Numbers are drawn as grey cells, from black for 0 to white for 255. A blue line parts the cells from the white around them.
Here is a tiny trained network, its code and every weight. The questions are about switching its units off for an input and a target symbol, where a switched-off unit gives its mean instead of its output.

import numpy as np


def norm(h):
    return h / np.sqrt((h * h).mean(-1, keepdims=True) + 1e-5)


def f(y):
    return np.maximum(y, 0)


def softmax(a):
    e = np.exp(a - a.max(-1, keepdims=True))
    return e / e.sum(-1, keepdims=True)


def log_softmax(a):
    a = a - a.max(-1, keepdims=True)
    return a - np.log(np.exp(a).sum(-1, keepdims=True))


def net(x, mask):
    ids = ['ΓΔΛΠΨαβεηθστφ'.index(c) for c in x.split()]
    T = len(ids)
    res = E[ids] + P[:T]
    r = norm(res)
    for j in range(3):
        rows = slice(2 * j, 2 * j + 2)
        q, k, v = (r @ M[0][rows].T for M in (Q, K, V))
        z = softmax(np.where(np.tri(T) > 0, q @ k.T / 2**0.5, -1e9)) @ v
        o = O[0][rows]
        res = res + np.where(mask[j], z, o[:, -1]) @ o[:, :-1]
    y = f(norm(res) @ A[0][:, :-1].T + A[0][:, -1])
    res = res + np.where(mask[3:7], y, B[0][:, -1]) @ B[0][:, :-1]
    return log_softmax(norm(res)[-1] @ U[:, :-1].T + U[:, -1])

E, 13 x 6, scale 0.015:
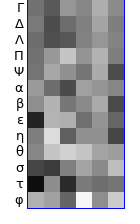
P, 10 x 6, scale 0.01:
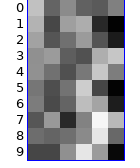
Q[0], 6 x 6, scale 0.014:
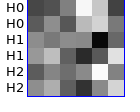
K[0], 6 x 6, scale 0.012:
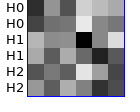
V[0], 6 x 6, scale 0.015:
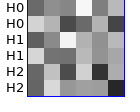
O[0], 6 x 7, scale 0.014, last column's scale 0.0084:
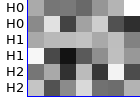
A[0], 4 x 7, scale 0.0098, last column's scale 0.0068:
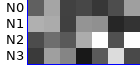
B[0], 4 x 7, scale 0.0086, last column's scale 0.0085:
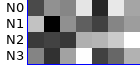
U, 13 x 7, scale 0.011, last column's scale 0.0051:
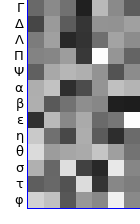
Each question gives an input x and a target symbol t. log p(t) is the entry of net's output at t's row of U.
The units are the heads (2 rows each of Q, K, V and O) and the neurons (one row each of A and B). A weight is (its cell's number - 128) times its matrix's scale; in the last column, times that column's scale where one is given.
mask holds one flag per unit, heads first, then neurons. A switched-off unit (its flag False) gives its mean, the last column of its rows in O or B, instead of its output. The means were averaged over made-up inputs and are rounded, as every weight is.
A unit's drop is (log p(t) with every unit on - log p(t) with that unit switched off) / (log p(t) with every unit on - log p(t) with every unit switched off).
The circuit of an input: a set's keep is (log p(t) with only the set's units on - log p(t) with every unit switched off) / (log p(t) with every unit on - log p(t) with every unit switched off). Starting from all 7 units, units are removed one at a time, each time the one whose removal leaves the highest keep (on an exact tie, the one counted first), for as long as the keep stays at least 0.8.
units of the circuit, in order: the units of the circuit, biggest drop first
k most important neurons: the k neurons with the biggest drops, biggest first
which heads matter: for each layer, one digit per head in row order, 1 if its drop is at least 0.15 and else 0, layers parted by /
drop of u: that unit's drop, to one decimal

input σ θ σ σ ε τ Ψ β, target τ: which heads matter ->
011
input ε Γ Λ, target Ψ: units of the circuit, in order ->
[H1]
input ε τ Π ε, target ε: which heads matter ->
010
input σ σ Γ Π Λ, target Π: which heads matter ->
001
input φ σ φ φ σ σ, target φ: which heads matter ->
011
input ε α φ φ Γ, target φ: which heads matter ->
001
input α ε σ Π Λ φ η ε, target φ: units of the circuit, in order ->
[H2 H0]
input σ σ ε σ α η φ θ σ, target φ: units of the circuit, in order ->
[H2 H1]
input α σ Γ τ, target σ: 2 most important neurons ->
[N2 N3]
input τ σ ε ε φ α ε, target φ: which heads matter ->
001
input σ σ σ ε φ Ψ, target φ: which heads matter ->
101
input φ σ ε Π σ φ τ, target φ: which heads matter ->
011
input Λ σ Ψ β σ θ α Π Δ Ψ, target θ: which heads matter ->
010
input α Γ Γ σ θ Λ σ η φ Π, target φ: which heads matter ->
101
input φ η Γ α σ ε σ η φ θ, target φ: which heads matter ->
101
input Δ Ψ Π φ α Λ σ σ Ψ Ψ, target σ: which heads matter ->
100
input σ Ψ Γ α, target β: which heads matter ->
001
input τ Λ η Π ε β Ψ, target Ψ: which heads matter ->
010
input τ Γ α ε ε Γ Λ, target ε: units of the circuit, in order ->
[H1]
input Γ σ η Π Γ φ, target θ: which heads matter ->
011
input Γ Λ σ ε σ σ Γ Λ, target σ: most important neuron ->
[N2]
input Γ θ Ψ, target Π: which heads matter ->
001
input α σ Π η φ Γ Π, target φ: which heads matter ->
001
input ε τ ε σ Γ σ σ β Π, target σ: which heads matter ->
100
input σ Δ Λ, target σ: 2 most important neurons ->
[N3 N2]
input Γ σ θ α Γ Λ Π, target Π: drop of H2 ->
0.7
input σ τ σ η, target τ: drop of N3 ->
0.2
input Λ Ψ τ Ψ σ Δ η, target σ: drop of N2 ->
0.1
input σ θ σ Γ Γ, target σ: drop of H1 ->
0.0
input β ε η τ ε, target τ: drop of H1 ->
0.2
